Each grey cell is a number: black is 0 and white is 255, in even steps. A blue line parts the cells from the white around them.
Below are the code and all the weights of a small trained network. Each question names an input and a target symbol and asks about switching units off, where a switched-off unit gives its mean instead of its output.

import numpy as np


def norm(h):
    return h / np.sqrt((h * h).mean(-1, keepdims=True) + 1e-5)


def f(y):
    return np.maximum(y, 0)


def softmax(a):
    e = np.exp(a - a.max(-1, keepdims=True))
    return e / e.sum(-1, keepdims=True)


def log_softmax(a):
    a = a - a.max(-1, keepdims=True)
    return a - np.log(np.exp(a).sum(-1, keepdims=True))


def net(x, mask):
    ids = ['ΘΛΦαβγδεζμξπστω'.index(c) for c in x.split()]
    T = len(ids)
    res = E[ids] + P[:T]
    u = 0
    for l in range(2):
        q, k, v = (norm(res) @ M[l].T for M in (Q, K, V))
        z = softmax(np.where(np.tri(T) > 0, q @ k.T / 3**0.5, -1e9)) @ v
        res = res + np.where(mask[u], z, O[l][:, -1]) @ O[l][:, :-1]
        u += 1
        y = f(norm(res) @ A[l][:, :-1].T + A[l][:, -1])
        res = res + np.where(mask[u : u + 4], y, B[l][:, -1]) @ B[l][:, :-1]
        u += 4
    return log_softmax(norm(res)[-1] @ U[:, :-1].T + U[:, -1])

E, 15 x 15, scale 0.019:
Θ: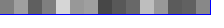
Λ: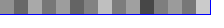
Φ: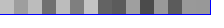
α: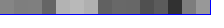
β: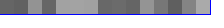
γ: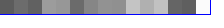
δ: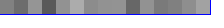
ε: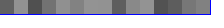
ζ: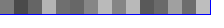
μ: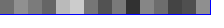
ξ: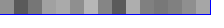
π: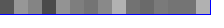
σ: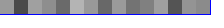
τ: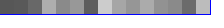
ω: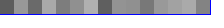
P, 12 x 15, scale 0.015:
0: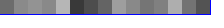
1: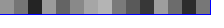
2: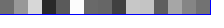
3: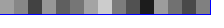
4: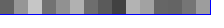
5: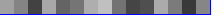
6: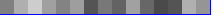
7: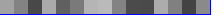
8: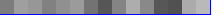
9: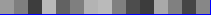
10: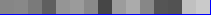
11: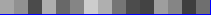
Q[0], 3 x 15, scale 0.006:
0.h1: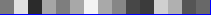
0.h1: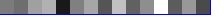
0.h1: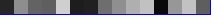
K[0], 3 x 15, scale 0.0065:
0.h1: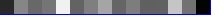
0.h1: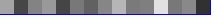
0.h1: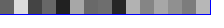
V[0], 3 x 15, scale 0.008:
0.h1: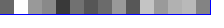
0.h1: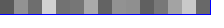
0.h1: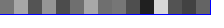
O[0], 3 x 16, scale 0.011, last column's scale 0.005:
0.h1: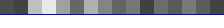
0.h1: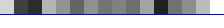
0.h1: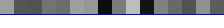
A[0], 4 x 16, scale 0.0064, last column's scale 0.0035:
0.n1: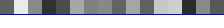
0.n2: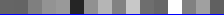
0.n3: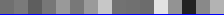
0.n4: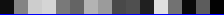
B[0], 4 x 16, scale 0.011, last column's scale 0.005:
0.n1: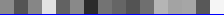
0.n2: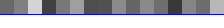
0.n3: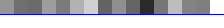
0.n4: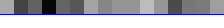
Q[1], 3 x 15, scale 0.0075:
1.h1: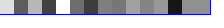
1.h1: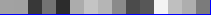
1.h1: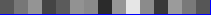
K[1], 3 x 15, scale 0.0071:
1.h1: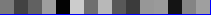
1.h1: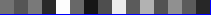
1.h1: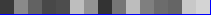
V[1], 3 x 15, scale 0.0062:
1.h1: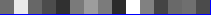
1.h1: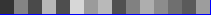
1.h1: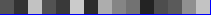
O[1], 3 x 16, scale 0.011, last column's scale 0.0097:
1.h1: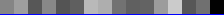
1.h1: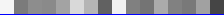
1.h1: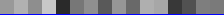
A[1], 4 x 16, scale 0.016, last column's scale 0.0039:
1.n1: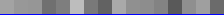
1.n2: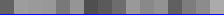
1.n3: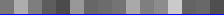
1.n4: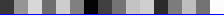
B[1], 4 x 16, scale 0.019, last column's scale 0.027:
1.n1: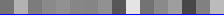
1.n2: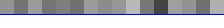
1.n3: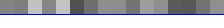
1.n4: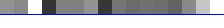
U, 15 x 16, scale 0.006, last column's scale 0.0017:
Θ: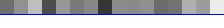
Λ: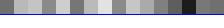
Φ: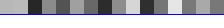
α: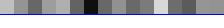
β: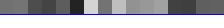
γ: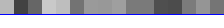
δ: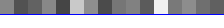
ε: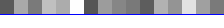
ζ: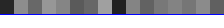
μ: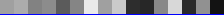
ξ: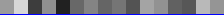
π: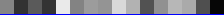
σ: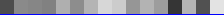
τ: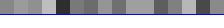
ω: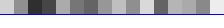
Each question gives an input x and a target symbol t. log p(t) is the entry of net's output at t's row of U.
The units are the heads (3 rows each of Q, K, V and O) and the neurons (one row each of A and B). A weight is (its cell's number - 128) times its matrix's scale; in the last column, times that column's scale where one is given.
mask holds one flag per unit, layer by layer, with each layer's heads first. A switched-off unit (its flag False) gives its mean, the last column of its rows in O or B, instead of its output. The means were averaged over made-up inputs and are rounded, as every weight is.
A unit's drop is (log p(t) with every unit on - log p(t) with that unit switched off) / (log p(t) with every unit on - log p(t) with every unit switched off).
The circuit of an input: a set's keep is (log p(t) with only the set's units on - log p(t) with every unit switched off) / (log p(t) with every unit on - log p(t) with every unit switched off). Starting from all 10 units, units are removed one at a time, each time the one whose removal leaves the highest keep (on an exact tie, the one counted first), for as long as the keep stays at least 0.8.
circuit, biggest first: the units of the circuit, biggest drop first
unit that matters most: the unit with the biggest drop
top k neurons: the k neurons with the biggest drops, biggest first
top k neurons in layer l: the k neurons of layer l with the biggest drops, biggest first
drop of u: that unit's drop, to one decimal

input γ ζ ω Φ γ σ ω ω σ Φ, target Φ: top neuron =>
(1.n4)
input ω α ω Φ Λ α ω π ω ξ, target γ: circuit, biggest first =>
(1.n4; 1.n1)
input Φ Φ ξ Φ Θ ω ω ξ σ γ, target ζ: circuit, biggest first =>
(1.h1; 1.n4; 0.n3)
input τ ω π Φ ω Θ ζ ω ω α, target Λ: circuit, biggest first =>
(1.n4; 0.h1)
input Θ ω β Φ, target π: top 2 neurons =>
(1.n4; 0.n4)
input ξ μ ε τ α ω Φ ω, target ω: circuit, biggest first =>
(0.h1; 1.n4)
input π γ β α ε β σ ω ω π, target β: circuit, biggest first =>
(0.n4; 0.h1; 1.n4)
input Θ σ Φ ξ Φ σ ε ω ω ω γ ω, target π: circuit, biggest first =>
(1.h1; 1.n4; 0.n4; 0.h1)
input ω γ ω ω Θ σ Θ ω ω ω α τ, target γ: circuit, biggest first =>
(0.h1; 1.n4)
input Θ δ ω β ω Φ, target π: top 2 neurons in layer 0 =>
(0.n3; 0.n4)
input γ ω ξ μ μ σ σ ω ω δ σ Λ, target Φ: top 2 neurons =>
(1.n4; 0.n3)
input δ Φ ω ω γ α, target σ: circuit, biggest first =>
(0.h1; 1.n4; 1.n1; 0.n4)
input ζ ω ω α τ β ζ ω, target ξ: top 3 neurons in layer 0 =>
(0.n2; 0.n1; 0.n3)
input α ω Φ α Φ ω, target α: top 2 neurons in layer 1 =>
(1.n3; 1.n4)
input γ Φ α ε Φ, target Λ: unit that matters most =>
1.h1
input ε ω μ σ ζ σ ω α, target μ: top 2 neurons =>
(1.n4; 0.n3)
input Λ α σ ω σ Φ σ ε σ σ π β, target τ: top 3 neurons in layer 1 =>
(1.n4; 1.n1; 1.n2)
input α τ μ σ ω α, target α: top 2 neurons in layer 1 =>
(1.n4; 1.n3)
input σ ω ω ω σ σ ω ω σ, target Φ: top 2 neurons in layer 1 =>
(1.n4; 1.n3)
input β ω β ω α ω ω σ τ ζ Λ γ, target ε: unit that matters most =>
0.n3
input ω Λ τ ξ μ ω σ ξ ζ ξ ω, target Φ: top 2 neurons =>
(1.n4; 0.n2)
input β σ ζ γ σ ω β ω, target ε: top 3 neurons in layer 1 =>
(1.n4; 1.n2; 1.n1)
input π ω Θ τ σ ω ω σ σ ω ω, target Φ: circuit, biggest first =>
(0.h1; 1.h1; 1.n4)
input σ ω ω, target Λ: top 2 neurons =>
(1.n3; 1.n4)
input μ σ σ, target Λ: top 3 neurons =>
(1.n3; 1.n4; 1.n1)
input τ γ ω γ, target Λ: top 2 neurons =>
(1.n4; 0.n2)
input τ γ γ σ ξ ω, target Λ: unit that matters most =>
1.h1
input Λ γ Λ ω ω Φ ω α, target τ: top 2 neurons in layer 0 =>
(0.n2; 0.n3)
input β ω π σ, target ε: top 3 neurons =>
(1.n4; 0.n3; 1.n2)
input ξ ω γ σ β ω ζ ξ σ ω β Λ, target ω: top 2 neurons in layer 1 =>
(1.n4; 1.n1)
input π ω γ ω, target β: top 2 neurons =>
(0.n4; 1.n4)
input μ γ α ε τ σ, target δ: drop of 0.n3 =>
0.2
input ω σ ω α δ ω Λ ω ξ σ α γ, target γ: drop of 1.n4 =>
0.4
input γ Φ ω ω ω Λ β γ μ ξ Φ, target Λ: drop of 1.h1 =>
0.8
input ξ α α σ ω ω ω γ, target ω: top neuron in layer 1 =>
(1.n4)
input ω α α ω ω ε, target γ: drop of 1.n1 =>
0.1
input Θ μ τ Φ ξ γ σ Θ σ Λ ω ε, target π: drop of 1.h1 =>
0.5
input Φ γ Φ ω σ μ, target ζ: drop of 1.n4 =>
0.5
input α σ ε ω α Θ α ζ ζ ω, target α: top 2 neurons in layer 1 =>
(1.n3; 1.n4)
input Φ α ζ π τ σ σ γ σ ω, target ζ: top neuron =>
(1.n4)
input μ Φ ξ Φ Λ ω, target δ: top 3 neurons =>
(0.n1; 1.n4; 0.n4)
